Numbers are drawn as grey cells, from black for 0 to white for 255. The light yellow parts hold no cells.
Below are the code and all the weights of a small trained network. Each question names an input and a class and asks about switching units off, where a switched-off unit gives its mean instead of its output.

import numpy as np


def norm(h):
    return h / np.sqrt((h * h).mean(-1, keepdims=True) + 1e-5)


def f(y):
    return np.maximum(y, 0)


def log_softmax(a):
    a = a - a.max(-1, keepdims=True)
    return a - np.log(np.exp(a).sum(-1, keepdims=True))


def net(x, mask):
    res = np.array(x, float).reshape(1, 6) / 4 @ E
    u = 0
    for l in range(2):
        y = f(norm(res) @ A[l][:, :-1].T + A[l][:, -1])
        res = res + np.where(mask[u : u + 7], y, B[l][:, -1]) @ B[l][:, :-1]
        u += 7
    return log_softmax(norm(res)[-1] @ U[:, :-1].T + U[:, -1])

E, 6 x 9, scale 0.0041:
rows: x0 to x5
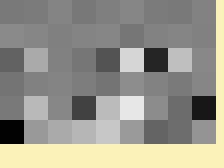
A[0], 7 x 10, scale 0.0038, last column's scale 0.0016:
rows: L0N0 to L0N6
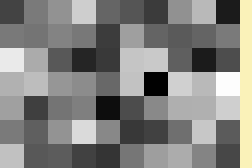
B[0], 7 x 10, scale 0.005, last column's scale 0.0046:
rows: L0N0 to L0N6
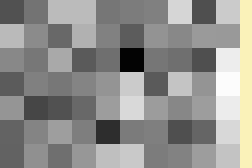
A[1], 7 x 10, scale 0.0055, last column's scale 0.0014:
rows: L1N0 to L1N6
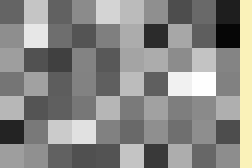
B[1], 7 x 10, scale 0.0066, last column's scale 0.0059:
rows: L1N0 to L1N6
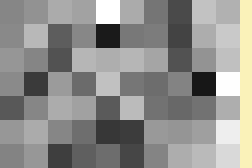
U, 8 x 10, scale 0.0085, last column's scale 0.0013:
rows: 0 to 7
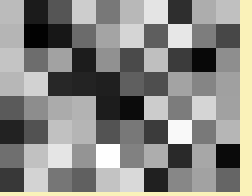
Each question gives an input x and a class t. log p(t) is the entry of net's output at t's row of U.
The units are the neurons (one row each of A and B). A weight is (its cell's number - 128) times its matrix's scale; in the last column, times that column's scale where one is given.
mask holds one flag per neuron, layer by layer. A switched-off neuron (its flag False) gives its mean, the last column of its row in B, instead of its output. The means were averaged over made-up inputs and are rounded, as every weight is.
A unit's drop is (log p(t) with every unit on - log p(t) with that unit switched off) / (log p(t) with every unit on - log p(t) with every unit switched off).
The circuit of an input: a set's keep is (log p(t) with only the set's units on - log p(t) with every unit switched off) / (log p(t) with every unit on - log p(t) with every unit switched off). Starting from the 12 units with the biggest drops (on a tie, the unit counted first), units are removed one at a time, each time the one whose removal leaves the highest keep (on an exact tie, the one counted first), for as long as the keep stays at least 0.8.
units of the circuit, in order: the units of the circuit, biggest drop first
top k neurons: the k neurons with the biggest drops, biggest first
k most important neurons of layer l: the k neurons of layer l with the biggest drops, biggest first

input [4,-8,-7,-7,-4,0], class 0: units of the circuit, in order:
L0N2; L1N2
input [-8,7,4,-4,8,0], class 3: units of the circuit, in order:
L1N1
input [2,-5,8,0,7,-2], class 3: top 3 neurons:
L1N1; L1N6; L0N2
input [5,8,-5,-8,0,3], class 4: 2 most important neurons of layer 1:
L1N3; L1N5
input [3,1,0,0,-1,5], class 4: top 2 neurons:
L1N5; L0N3
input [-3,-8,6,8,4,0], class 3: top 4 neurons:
L1N1; L1N6; L0N6; L0N4
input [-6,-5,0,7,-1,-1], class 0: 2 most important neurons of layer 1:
L1N2; L1N4
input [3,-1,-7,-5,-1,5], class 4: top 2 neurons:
L1N5; L1N3
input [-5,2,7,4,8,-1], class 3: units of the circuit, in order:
L1N1; L1N6
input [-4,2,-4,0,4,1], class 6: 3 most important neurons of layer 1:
L1N3; L1N0; L1N5
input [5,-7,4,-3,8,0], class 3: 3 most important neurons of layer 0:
L0N2; L0N6; L0N4
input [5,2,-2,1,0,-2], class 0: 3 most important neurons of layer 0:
L0N4; L0N6; L0N0
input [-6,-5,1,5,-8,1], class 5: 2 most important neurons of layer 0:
L0N0; L0N5
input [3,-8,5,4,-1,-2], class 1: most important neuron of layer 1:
L1N3
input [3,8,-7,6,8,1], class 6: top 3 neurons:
L1N0; L1N3; L0N5
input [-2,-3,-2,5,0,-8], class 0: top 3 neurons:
L0N4; L0N6; L1N3
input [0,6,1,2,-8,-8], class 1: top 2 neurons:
L1N3; L1N1
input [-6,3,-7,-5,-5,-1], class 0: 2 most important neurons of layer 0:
L0N4; L0N2
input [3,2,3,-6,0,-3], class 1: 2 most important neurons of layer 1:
L1N3; L1N5
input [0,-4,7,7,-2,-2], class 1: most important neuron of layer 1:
L1N3
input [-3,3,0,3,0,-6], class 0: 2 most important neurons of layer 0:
L0N4; L0N6
